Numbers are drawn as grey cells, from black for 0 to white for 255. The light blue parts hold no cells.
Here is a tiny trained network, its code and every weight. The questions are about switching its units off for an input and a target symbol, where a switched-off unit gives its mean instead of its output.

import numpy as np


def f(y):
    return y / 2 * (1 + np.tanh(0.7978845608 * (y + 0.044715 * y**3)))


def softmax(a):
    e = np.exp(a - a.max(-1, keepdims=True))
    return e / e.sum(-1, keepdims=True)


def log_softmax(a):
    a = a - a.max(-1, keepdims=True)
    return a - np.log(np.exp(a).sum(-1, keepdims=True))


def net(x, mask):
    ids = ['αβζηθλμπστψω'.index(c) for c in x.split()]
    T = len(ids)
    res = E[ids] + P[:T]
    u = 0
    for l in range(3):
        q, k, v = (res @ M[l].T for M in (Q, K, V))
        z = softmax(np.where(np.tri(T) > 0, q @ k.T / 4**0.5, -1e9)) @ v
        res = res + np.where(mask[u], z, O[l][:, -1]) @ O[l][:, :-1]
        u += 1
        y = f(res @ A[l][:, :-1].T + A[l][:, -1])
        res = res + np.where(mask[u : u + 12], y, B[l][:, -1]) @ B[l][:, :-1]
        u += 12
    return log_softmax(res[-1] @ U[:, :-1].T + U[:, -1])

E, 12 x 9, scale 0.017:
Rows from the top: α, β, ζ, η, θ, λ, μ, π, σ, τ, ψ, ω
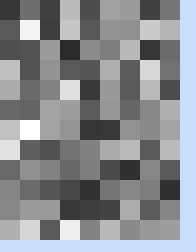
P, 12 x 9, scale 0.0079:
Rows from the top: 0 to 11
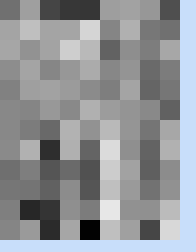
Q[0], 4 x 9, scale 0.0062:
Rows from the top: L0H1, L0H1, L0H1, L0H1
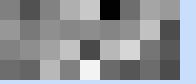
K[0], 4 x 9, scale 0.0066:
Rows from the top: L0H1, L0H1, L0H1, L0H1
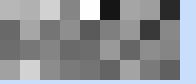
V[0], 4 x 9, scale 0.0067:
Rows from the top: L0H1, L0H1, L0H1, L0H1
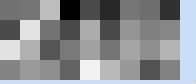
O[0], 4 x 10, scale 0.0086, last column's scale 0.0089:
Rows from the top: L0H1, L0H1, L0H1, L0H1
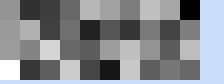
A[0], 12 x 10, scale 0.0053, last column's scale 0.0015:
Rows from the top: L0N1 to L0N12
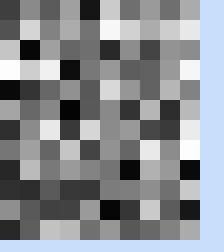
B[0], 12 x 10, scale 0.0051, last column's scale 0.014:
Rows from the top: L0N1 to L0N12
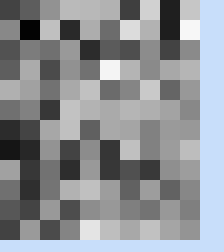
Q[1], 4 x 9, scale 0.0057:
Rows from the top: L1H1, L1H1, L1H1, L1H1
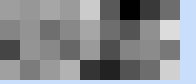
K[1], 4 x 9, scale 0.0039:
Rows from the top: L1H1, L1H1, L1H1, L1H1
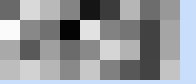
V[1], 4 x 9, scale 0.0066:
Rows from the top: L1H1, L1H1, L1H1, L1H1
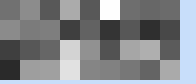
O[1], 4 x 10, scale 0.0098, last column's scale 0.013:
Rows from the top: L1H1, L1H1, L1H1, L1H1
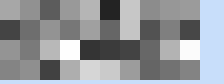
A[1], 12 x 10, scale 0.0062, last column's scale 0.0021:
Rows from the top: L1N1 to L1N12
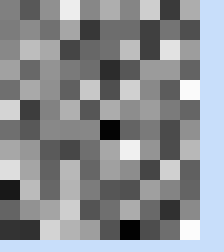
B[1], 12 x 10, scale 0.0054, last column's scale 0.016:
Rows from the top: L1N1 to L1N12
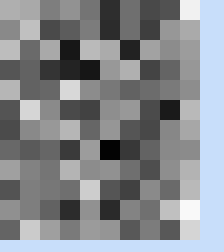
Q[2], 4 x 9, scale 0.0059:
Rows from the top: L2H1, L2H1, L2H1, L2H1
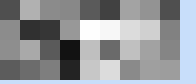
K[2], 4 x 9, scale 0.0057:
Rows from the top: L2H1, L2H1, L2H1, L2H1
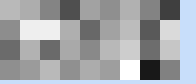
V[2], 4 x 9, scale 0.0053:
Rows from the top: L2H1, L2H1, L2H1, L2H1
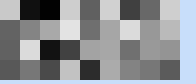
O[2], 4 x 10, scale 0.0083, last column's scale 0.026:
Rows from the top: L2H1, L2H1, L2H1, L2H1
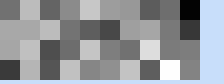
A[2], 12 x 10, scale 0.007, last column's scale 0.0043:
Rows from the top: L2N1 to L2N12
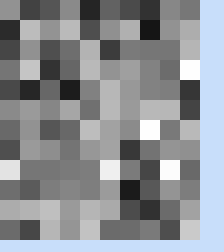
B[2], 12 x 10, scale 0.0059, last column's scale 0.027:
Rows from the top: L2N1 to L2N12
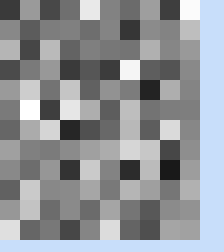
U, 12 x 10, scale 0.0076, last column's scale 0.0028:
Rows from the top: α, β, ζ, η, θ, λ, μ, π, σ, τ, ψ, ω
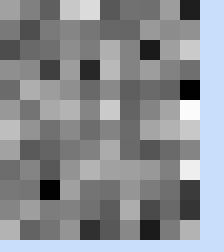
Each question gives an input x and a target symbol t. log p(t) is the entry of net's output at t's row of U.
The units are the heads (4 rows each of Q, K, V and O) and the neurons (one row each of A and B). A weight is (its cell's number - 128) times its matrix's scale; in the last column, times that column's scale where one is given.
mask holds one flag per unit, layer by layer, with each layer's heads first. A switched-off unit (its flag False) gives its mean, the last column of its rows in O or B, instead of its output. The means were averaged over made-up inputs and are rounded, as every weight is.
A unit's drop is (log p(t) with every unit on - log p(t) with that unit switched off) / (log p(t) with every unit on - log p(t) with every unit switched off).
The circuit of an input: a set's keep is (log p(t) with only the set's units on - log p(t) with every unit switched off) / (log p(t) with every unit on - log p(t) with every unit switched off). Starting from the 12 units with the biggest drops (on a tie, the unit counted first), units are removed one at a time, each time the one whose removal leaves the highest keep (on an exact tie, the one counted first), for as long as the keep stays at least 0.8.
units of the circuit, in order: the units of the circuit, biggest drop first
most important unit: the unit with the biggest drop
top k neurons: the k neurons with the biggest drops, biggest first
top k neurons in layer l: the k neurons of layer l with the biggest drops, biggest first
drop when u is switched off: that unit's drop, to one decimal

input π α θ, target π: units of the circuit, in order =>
L1H1, L2H1, L1N8, L2N12
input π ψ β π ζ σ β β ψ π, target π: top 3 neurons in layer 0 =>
L0N1, L0N8, L0N7
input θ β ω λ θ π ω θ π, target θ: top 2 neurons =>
L2N9, L1N6
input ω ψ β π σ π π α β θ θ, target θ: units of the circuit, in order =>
L1N6, L1N12
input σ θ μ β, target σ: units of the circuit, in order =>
L0H1, L2H1
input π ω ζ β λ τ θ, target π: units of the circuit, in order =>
L1H1, L1N8, L2H1, L2N12
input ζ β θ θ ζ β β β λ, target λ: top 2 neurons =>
L0N2, L2N1
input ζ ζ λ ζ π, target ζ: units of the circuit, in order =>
L0H1, L2H1, L1H1, L1N4
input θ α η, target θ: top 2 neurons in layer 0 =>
L0N2, L0N5
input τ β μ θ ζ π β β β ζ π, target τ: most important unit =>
L0H1
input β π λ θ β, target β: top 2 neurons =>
L0N2, L0N8
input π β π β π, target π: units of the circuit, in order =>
L1H1, L1N8, L2H1
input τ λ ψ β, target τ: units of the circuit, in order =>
L1N4, L1H1, L0H1, L2H1
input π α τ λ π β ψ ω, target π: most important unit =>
L1H1
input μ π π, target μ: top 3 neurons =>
L0N4, L0N6, L1N3
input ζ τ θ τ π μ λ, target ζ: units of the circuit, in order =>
L0H1, L2H1, L1H1
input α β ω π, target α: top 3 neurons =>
L1N9, L0N1, L2N9
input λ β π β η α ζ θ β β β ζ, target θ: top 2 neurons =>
L0N2, L0N8
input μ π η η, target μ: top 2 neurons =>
L0N4, L0N6
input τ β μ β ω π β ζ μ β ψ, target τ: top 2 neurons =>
L1N4, L0N6
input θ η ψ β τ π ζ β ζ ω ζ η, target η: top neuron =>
L1N6
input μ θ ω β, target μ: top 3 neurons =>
L2N1, L0N4, L0N6
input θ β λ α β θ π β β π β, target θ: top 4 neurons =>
L0N2, L0N1, L0N4, L0N5
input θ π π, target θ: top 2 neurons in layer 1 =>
L1N6, L1N9
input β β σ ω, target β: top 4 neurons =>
L0N9, L0N2, L0N8, L1N12
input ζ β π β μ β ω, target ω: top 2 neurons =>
L0N2, L2N1
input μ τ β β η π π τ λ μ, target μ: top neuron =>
L2N1
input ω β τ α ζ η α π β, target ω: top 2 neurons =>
L2N1, L0N2
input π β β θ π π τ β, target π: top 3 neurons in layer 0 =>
L0N1, L0N2, L0N7
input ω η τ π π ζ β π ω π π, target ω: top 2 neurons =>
L1N6, L0N3
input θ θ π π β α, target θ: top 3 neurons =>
L0N2, L1N12, L0N4
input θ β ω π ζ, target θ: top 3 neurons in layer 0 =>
L0N2, L0N8, L0N5
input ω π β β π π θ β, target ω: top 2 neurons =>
L0N2, L2N1
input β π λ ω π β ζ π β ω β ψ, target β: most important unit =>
L2H1
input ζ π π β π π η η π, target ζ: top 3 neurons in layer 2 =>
L2N3, L2N5, L2N8
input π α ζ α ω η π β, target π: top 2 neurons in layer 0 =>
L0N1, L0N2
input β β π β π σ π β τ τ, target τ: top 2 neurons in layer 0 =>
L0N6, L0N2
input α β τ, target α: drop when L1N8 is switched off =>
0.0
